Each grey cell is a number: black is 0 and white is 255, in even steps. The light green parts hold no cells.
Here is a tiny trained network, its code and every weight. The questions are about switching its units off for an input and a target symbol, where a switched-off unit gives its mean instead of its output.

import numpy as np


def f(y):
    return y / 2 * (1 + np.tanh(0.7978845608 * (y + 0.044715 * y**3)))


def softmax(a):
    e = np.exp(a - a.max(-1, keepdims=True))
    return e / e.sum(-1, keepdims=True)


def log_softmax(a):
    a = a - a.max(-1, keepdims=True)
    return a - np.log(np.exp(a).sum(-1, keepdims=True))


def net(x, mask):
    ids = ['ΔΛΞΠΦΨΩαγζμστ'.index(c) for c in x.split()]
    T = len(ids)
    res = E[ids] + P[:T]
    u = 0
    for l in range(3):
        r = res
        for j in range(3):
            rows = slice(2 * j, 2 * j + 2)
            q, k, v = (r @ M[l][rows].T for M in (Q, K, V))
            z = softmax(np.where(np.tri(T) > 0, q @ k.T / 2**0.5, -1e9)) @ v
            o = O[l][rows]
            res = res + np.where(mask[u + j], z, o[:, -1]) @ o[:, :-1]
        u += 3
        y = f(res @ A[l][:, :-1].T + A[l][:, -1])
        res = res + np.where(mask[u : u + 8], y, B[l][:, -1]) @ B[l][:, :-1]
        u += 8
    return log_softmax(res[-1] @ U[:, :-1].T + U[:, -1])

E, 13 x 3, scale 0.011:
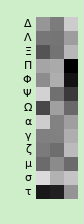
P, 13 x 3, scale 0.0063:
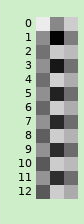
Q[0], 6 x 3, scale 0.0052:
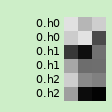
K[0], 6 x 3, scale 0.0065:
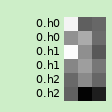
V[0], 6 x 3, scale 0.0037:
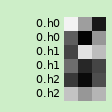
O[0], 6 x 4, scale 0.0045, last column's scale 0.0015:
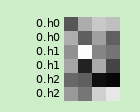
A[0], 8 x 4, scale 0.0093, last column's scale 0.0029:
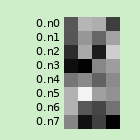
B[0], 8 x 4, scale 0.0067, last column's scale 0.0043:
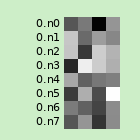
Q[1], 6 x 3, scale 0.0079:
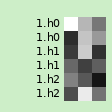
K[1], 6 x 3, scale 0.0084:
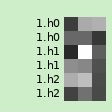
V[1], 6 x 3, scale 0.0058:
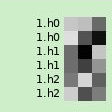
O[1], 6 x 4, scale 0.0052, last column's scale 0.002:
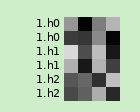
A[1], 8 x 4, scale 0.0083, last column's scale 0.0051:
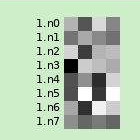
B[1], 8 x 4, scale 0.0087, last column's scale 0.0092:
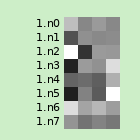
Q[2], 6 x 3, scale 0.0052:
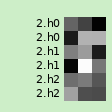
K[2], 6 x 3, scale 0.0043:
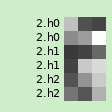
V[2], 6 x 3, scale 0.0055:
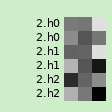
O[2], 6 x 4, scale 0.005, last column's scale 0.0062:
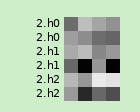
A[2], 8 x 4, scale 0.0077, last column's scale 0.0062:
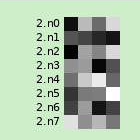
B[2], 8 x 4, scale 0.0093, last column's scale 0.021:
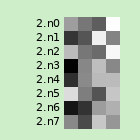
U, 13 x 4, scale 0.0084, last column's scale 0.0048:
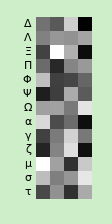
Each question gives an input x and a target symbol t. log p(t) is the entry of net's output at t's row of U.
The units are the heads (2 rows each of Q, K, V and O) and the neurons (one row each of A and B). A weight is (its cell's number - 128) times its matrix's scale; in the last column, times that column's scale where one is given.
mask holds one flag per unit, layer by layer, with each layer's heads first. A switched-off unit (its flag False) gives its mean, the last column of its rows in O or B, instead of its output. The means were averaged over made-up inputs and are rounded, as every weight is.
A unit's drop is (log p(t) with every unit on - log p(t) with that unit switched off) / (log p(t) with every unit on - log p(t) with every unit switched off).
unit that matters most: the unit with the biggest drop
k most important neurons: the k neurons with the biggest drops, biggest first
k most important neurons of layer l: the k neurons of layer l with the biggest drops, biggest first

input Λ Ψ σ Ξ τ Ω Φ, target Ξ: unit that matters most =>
1.h0
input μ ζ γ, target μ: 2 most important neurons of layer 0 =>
[0.n3, 0.n2]
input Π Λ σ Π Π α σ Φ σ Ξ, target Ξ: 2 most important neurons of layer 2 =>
[2.n4, 2.n6]
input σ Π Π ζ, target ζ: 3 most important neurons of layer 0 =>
[0.n5, 0.n3, 0.n0]
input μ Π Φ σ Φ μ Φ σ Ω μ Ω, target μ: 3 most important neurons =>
[0.n2, 2.n5, 2.n2]
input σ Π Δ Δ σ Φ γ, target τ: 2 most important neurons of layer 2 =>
[2.n6, 2.n4]
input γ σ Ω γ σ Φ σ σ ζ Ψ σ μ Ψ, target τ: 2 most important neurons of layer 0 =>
[0.n5, 0.n2]
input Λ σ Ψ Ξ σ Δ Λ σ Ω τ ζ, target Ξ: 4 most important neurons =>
[2.n4, 1.n3, 0.n3, 1.n2]
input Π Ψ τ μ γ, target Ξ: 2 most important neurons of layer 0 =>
[0.n3, 0.n6]
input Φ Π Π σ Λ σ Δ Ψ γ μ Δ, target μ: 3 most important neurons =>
[2.n2, 2.n5, 2.n0]
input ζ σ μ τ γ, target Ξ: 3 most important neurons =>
[1.n3, 0.n3, 2.n4]
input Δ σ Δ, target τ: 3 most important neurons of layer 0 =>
[0.n5, 0.n2, 0.n0]
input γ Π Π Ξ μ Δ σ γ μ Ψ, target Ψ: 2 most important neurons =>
[0.n7, 0.n6]
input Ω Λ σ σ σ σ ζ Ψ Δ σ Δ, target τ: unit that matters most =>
2.n6
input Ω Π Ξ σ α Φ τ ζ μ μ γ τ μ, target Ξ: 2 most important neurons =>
[0.n3, 1.n3]
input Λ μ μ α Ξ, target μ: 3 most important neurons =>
[2.n2, 2.n5, 2.n0]
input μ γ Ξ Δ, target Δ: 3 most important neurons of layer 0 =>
[0.n5, 0.n0, 0.n3]
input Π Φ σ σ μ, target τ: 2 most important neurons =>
[2.n6, 0.n5]
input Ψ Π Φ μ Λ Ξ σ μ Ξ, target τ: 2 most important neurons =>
[0.n0, 0.n2]
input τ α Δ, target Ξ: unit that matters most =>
0.n2
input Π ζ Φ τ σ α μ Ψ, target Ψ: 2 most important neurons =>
[0.n7, 2.n3]
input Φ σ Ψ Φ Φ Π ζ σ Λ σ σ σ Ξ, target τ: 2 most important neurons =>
[2.n6, 0.n0]
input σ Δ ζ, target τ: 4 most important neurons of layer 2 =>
[2.n4, 2.n6, 2.n0, 2.n7]
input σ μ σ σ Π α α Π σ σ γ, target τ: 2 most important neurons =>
[2.n6, 0.n5]
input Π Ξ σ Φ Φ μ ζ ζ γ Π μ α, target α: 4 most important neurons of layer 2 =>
[2.n4, 2.n6, 2.n7, 2.n3]
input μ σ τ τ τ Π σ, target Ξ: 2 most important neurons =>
[0.n3, 2.n4]
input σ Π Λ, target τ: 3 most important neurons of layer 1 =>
[1.n3, 1.n2, 1.n5]
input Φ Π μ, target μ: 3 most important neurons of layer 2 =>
[2.n5, 2.n4, 2.n2]
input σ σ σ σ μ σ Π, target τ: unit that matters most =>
0.n5
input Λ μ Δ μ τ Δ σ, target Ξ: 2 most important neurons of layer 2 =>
[2.n4, 2.n3]
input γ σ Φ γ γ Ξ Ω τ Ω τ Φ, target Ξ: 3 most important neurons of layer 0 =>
[0.n3, 0.n2, 0.n0]
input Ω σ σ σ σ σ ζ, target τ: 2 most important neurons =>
[2.n6, 0.n2]
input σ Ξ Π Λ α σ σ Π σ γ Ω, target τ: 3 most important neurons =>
[2.n6, 0.n0, 0.n5]
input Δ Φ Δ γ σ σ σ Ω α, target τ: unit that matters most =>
0.n5
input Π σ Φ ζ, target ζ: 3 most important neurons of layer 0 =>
[0.n5, 0.n3, 0.n2]
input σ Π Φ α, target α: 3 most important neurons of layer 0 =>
[0.n5, 0.n3, 0.n0]
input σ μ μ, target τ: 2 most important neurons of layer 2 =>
[2.n6, 2.n7]
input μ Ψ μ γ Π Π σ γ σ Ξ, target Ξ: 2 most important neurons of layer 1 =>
[1.n3, 1.n6]
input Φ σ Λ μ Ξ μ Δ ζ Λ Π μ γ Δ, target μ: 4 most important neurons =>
[2.n2, 2.n5, 0.n3, 2.n0]
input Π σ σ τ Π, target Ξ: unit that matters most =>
0.n3
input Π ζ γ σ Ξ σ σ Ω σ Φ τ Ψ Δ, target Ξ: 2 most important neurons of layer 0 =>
[0.n3, 0.n6]
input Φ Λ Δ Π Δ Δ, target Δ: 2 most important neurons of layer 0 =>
[0.n5, 0.n0]
